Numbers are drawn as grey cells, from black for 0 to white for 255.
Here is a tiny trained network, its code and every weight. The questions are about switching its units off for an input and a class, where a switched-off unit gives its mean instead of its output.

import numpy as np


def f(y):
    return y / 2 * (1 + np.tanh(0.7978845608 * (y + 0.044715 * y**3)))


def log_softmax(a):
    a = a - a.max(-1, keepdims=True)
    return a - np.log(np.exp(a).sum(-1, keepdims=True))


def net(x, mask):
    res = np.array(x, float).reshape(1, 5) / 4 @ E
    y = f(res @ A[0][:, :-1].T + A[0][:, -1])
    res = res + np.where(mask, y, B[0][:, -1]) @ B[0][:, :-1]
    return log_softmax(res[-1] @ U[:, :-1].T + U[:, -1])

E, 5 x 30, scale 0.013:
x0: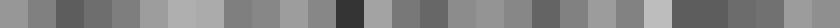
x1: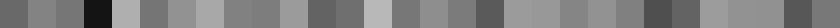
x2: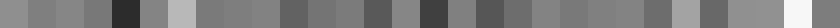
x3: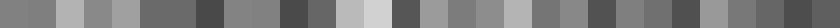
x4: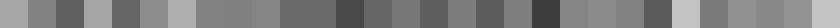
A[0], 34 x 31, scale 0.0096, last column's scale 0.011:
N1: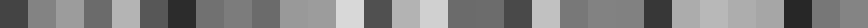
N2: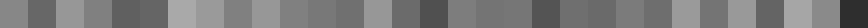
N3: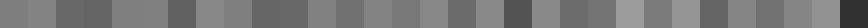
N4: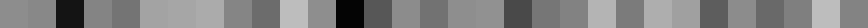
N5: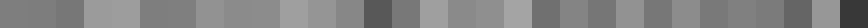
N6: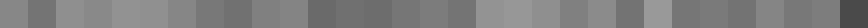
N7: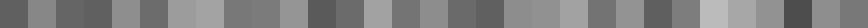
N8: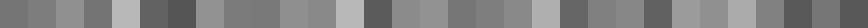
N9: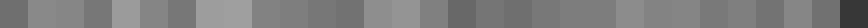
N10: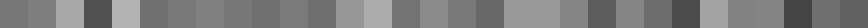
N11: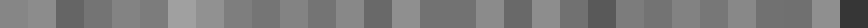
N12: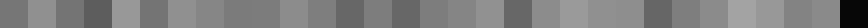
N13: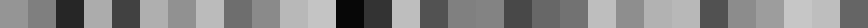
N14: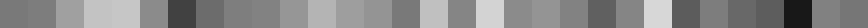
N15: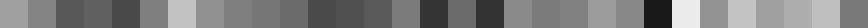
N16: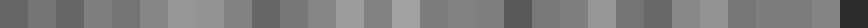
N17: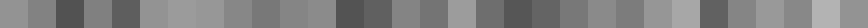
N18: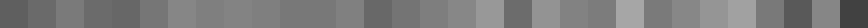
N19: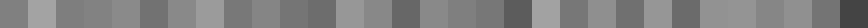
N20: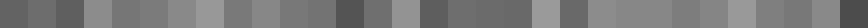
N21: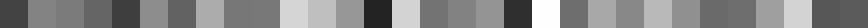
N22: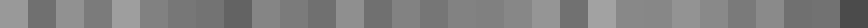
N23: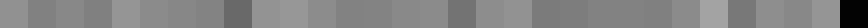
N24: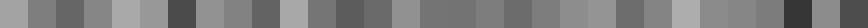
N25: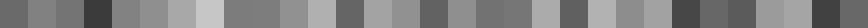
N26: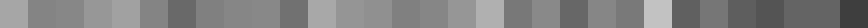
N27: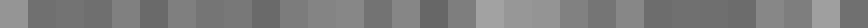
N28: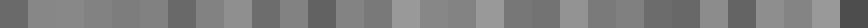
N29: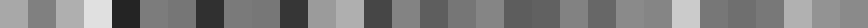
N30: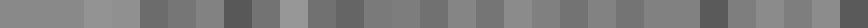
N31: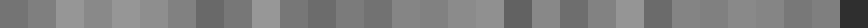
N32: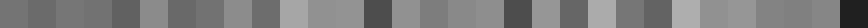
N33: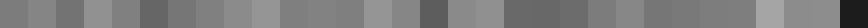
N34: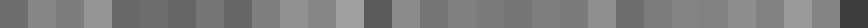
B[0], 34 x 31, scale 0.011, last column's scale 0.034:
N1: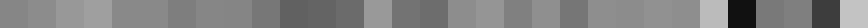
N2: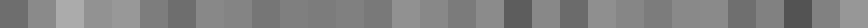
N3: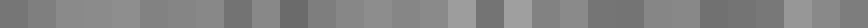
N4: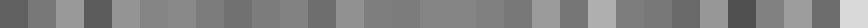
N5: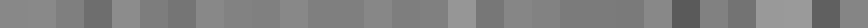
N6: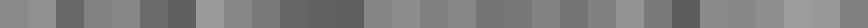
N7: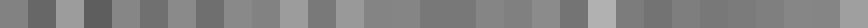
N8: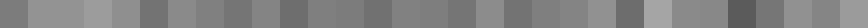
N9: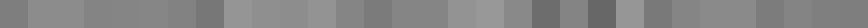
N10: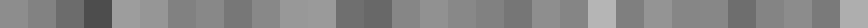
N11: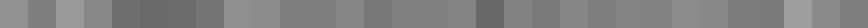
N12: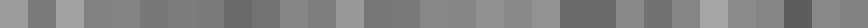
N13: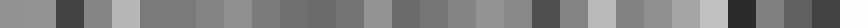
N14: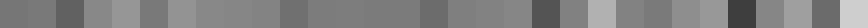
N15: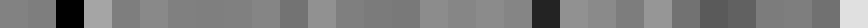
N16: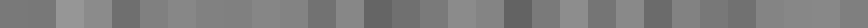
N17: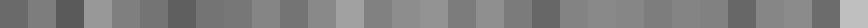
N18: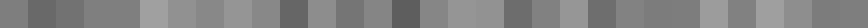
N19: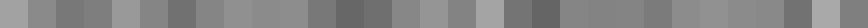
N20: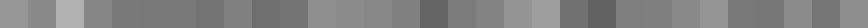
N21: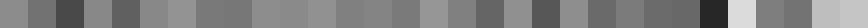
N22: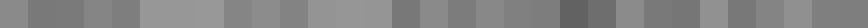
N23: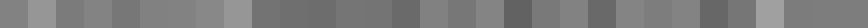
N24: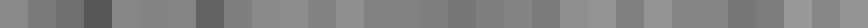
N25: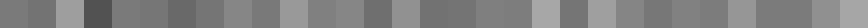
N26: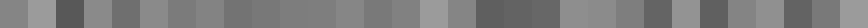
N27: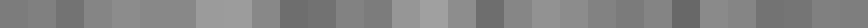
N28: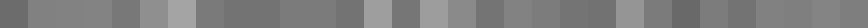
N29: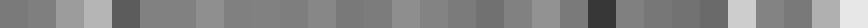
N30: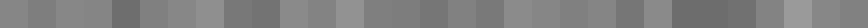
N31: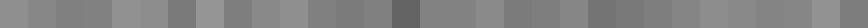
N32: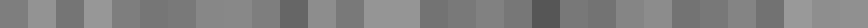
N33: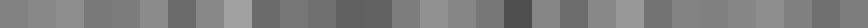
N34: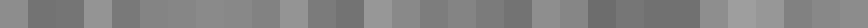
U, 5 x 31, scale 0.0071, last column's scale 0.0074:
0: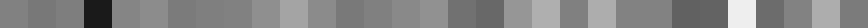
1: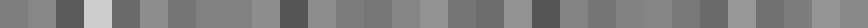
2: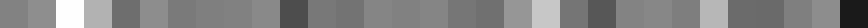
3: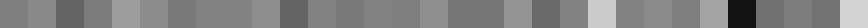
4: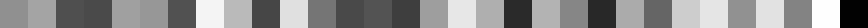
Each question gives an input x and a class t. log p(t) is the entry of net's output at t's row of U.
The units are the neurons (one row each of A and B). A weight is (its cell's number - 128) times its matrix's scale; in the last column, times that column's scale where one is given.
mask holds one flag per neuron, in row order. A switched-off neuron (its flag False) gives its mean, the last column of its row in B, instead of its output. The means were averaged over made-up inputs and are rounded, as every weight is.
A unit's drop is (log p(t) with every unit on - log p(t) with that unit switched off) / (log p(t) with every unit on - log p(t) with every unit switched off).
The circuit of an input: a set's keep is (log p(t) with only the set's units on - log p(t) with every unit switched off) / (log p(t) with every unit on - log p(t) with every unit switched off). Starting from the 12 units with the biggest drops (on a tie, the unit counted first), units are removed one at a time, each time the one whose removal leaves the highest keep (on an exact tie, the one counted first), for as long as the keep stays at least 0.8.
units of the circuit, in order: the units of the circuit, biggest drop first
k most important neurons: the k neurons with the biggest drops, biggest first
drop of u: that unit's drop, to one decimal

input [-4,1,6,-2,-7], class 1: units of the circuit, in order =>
N21
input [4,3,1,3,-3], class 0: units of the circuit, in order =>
N13; N1
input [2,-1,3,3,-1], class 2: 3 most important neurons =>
N15; N13; N21
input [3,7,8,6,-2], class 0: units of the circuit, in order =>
N13; N1
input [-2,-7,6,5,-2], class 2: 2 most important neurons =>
N15; N21
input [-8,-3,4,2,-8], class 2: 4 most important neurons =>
N13; N15; N1; N29
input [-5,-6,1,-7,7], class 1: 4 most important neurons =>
N29; N21; N1; N14
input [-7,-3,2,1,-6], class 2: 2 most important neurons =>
N13; N15
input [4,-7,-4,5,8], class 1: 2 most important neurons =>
N29; N1
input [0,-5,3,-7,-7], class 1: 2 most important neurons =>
N21; N13
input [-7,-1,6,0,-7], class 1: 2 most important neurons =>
N21; N4
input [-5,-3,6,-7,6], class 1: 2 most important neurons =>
N29; N21
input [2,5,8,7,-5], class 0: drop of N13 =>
0.3
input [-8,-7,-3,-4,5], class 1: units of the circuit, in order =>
N29
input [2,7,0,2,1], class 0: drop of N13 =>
0.4
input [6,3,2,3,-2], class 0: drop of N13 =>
0.3
